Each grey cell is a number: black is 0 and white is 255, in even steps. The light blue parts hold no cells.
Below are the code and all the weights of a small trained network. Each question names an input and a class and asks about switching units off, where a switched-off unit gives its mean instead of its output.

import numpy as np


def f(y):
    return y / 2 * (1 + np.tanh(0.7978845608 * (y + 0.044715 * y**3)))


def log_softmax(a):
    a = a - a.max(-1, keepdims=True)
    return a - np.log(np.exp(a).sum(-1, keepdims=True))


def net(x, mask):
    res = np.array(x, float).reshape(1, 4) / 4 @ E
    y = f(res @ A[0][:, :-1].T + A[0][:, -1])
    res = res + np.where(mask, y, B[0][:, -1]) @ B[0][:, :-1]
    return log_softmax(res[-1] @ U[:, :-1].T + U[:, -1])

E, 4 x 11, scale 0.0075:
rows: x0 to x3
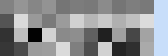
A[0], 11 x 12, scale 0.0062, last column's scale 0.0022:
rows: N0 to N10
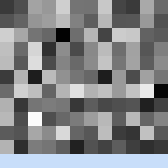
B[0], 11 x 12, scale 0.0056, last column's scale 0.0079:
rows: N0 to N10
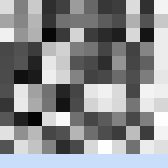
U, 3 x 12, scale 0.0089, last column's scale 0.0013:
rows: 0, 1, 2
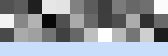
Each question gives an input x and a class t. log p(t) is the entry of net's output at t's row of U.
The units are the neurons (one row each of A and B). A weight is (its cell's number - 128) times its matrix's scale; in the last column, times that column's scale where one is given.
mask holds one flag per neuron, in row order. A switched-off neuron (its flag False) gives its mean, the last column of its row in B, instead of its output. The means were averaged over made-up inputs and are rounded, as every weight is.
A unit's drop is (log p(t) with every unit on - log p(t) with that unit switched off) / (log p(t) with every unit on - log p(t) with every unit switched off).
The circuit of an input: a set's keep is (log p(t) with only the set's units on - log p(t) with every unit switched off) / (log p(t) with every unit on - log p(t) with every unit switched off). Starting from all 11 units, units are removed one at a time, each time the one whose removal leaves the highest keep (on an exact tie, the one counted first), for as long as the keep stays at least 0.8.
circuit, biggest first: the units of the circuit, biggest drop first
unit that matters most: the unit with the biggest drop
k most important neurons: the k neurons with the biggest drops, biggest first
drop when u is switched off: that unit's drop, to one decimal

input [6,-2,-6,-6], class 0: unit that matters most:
N8
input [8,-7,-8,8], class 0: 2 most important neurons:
[N8, N4]
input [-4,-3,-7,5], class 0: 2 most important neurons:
[N8, N4]
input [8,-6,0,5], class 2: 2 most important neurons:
[N10, N7]
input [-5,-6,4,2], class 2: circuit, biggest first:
[N10, N7]
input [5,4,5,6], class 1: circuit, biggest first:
[N0, N9]
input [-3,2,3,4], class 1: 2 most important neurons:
[N8, N4]
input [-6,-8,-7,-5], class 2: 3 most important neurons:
[N10, N7, N5]
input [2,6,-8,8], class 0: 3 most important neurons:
[N8, N4, N3]
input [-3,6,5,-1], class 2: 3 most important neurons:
[N6, N8, N4]
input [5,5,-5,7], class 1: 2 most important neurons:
[N0, N9]
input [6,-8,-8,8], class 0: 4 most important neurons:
[N8, N4, N3, N2]
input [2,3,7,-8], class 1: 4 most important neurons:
[N2, N8, N4, N3]
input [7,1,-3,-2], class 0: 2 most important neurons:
[N0, N9]
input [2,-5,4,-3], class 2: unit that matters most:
N10
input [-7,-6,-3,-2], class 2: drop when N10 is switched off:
0.1
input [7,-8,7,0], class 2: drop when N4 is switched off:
0.1
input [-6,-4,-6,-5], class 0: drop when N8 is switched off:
0.3
